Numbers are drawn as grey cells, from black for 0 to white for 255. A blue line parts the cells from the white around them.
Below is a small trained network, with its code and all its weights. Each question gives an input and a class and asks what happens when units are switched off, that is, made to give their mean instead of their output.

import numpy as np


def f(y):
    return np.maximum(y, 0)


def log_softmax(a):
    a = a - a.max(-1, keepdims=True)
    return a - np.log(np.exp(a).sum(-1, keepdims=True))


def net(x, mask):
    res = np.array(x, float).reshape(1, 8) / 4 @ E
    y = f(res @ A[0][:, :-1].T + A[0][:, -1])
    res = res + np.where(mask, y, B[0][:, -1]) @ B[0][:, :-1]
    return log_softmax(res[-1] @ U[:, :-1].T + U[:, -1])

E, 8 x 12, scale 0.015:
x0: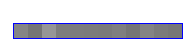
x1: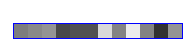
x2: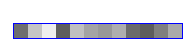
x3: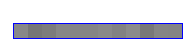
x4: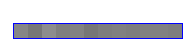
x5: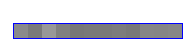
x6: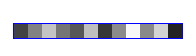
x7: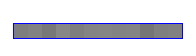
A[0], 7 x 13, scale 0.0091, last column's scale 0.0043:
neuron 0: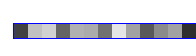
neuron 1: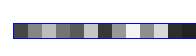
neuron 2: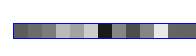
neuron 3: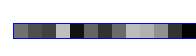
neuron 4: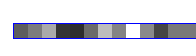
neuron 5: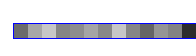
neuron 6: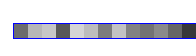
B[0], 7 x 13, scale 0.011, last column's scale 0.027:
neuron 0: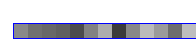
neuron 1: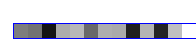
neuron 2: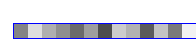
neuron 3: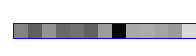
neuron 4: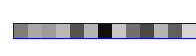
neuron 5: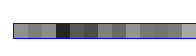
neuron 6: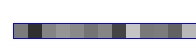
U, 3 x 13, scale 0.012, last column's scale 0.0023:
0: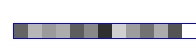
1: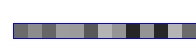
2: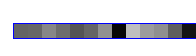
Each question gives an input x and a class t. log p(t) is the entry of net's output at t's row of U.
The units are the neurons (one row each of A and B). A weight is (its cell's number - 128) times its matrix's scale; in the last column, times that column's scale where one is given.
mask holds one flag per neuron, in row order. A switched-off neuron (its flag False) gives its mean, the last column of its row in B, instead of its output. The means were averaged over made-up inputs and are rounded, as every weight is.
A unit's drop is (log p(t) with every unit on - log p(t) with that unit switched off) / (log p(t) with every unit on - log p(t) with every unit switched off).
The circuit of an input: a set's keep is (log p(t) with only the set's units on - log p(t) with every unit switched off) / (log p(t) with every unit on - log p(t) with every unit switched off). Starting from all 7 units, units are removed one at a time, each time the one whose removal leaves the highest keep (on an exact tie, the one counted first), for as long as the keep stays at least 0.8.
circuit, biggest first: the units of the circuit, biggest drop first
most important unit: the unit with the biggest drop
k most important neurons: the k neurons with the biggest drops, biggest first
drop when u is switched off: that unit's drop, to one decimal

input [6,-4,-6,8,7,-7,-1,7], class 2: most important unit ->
neuron 3
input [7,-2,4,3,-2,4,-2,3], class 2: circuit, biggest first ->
[neuron 1; neuron 4]
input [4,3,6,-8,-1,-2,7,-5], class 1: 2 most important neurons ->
[neuron 1; neuron 3]
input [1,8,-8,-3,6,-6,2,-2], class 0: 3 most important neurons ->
[neuron 4; neuron 0; neuron 6]
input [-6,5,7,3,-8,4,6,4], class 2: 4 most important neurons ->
[neuron 0; neuron 6; neuron 2; neuron 5]
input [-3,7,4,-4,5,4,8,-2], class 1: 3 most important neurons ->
[neuron 1; neuron 2; neuron 0]
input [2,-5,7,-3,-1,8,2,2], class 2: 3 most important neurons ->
[neuron 0; neuron 6; neuron 4]
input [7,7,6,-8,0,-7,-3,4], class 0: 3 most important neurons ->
[neuron 4; neuron 3; neuron 1]
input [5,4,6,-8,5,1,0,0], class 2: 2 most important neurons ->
[neuron 2; neuron 0]
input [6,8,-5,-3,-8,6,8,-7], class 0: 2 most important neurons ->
[neuron 4; neuron 0]
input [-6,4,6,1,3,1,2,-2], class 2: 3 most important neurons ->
[neuron 0; neuron 2; neuron 6]
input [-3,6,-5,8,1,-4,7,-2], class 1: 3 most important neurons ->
[neuron 1; neuron 2; neuron 3]
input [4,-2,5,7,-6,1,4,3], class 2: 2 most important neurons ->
[neuron 6; neuron 0]
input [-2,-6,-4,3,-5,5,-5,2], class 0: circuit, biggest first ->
[neuron 1]
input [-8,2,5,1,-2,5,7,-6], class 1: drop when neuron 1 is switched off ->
1.8
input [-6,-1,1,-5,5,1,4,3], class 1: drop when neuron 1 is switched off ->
0.6
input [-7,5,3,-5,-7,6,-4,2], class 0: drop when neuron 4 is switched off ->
0.1
